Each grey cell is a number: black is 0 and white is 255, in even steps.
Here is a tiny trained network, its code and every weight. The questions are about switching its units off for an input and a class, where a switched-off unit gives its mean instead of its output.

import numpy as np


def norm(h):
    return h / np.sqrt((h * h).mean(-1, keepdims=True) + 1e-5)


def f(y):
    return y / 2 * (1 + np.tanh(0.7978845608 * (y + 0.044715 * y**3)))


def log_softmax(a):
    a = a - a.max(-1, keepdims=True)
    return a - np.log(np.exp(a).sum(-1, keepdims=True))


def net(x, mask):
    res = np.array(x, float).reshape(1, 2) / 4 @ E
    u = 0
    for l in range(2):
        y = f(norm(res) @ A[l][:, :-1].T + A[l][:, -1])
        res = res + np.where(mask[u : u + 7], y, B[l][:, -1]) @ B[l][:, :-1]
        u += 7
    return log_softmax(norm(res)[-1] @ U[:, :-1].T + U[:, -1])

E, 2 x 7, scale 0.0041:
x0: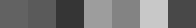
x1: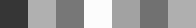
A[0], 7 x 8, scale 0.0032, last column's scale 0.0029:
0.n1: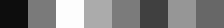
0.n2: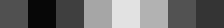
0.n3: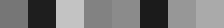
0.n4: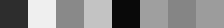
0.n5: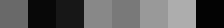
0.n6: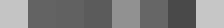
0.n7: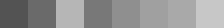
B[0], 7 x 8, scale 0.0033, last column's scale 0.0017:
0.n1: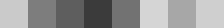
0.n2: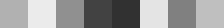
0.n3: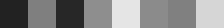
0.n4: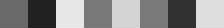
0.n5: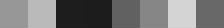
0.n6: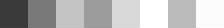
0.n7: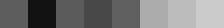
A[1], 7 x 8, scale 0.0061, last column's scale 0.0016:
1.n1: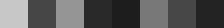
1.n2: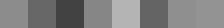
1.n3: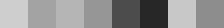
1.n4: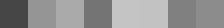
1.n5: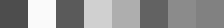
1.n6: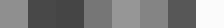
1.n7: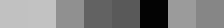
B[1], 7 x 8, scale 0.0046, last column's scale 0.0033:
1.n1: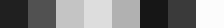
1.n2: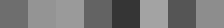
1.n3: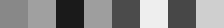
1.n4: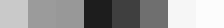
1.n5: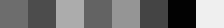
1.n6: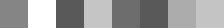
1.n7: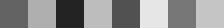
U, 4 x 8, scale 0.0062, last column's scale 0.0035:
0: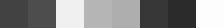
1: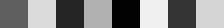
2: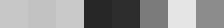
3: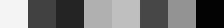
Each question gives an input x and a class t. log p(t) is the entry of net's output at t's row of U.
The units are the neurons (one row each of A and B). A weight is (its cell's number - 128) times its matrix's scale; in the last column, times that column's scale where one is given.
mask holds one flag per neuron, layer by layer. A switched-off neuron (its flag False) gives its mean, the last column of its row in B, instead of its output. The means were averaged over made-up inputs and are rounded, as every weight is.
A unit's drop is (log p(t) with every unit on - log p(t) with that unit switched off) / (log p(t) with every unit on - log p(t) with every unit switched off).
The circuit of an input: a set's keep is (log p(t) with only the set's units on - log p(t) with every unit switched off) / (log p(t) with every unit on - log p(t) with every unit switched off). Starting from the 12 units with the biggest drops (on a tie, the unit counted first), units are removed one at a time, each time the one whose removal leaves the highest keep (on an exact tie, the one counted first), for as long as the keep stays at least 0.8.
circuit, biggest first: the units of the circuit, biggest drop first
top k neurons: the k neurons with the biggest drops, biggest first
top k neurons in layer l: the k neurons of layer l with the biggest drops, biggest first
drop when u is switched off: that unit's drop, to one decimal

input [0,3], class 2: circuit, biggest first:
[1.n4]
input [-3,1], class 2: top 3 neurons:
[0.n3; 0.n1; 0.n7]
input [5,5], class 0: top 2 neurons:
[1.n5; 1.n3]
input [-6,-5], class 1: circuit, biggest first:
[1.n7; 1.n3]
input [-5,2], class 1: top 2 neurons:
[0.n6; 1.n3]
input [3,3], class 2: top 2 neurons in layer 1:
[1.n4; 1.n1]
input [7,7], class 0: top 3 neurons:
[1.n5; 1.n3; 1.n7]
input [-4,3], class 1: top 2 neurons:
[0.n6; 1.n3]
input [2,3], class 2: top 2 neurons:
[1.n4; 0.n4]
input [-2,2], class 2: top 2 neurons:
[0.n1; 1.n1]
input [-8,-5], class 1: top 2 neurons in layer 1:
[1.n7; 1.n3]
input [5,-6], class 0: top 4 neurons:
[1.n1; 1.n3; 1.n7; 0.n3]
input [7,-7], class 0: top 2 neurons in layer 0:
[0.n3; 0.n1]
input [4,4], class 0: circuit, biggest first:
[1.n5]
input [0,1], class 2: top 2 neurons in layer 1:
[1.n1; 1.n5]
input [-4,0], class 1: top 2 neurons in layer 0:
[0.n6; 0.n4]
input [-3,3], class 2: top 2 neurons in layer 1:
[1.n1; 1.n4]
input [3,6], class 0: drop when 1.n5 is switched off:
0.2
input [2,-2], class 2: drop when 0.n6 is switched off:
1.3
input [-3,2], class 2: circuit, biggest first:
[1.n1]
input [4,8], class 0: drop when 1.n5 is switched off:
0.3
